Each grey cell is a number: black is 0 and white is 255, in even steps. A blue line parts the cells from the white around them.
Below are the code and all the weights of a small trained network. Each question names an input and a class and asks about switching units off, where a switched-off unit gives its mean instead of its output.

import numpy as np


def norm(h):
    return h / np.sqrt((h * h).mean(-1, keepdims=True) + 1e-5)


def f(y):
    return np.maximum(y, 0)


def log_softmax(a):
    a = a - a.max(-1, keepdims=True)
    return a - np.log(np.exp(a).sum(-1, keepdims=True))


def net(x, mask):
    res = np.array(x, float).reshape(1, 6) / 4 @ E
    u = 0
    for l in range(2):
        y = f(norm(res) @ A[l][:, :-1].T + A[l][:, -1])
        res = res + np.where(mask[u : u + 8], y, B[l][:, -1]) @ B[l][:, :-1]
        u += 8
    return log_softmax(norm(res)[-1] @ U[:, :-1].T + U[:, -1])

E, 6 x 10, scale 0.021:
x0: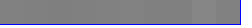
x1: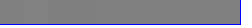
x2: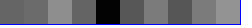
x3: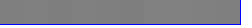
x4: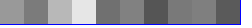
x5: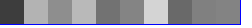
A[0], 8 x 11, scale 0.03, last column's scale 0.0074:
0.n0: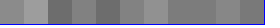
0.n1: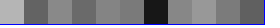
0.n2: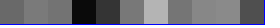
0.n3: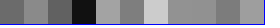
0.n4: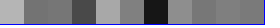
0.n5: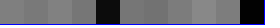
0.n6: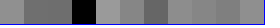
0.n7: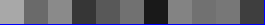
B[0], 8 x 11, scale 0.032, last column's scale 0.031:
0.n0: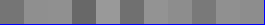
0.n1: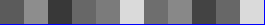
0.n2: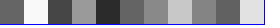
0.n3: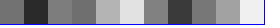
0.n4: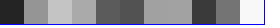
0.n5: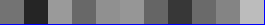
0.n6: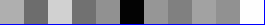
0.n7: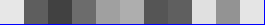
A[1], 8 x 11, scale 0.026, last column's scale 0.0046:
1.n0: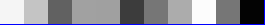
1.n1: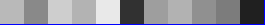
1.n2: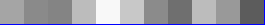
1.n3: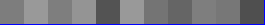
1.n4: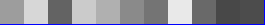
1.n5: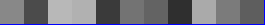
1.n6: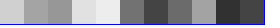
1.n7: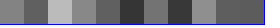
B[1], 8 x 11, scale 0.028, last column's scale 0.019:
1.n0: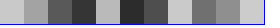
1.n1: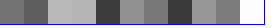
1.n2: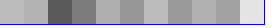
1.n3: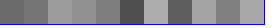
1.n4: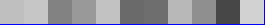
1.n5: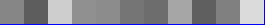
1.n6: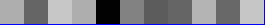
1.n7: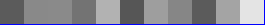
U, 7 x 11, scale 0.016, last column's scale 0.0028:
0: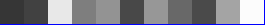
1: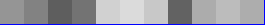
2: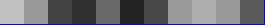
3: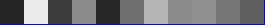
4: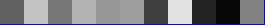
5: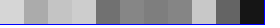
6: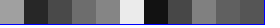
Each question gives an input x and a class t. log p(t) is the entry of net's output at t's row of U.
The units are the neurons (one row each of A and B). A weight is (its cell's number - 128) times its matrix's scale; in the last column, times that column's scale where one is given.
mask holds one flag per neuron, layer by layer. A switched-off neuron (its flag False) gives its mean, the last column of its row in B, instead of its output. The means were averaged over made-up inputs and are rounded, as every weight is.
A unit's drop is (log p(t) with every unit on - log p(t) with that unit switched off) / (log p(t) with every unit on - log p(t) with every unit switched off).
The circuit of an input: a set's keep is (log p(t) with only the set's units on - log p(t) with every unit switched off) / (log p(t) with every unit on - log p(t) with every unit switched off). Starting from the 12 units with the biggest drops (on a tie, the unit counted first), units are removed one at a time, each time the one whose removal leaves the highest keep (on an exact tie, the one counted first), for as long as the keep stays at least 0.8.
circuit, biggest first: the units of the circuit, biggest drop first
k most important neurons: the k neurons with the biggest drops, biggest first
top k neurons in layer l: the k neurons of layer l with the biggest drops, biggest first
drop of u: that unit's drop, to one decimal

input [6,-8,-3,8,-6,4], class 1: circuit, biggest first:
0.n3
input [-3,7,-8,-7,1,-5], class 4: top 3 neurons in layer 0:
0.n1; 0.n3; 0.n5
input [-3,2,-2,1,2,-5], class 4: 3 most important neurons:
0.n1; 0.n4; 0.n3
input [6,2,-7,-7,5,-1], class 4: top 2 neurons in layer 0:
0.n6; 0.n7
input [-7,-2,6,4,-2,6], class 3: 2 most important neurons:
0.n2; 0.n6
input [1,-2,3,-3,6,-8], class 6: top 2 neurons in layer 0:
0.n7; 0.n1
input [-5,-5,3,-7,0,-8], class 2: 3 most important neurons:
0.n7; 0.n3; 0.n6
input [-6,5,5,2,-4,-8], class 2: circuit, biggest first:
0.n7; 0.n2
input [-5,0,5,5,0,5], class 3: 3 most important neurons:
0.n2; 0.n6; 0.n7
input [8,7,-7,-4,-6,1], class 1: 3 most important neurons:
0.n3; 0.n4; 1.n2
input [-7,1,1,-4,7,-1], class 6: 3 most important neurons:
0.n2; 0.n6; 0.n4
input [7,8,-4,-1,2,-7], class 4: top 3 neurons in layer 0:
0.n1; 0.n4; 0.n3
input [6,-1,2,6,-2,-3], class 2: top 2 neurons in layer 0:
0.n7; 0.n6
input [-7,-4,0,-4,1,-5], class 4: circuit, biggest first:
0.n1
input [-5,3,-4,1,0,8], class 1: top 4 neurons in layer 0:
0.n4; 0.n6; 0.n2; 0.n7
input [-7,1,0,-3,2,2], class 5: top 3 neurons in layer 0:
0.n5; 0.n1; 0.n3
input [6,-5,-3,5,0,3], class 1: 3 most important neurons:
0.n4; 0.n6; 0.n2
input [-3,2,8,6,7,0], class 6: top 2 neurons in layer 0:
0.n4; 0.n6
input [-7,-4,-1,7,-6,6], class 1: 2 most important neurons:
0.n3; 0.n4
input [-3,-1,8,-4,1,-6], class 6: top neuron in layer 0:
0.n5
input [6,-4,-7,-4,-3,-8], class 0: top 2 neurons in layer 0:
0.n4; 0.n6
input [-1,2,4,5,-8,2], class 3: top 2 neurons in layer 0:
0.n2; 0.n7
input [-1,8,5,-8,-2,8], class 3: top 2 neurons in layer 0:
0.n2; 0.n6
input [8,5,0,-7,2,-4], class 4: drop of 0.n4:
0.9
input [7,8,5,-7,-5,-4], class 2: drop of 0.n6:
0.1
